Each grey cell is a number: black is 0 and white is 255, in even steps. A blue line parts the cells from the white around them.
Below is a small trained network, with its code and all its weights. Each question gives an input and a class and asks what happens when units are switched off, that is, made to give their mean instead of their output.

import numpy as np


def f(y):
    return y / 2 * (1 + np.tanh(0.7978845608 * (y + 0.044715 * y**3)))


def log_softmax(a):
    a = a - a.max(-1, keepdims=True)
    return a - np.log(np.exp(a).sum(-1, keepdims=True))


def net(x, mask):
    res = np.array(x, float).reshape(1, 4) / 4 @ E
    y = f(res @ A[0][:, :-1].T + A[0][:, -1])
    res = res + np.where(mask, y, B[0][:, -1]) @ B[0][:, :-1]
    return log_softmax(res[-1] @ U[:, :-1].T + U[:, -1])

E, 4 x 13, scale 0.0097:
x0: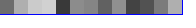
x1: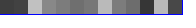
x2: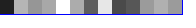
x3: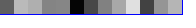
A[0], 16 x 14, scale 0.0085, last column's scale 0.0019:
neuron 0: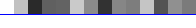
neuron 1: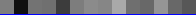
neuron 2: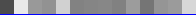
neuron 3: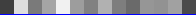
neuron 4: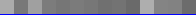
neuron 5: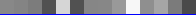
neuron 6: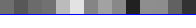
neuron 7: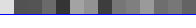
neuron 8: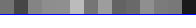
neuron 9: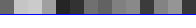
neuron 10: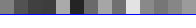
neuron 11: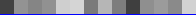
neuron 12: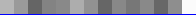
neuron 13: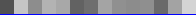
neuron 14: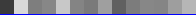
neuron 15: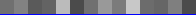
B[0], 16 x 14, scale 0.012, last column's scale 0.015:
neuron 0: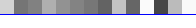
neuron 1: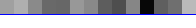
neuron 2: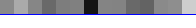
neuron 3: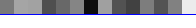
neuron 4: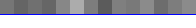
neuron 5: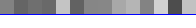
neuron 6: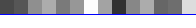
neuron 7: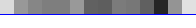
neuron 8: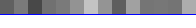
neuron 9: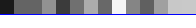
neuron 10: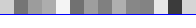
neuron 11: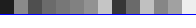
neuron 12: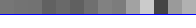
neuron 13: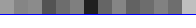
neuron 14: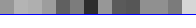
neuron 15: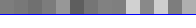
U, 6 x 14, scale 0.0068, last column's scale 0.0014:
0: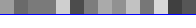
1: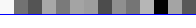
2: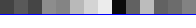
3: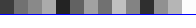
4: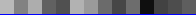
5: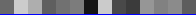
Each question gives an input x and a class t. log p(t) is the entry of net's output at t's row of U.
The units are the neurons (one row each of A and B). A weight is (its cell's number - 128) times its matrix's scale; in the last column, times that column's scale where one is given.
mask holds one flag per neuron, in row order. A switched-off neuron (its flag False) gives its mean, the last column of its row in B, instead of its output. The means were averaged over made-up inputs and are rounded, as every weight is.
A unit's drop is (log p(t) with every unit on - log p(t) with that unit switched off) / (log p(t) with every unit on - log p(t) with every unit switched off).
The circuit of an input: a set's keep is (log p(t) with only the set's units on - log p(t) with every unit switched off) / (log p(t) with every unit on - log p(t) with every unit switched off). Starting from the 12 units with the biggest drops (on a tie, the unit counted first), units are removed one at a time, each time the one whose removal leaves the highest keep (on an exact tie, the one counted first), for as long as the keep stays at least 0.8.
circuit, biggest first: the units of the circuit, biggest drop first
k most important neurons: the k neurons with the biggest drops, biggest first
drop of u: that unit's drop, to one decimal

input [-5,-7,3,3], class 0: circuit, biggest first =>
(neuron 10)
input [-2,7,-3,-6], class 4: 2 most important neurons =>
(neuron 1; neuron 11)
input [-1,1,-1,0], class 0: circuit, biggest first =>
(neuron 0; neuron 3)
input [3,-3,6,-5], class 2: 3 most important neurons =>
(neuron 6; neuron 11; neuron 8)
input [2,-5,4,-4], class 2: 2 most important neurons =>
(neuron 6; neuron 11)
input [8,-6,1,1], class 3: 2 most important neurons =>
(neuron 9; neuron 7)
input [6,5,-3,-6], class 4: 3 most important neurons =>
(neuron 0; neuron 1; neuron 11)
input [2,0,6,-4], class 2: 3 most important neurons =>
(neuron 6; neuron 11; neuron 8)
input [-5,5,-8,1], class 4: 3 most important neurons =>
(neuron 1; neuron 7; neuron 0)
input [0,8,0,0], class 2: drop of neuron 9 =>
0.2
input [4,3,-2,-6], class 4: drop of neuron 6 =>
-0.1
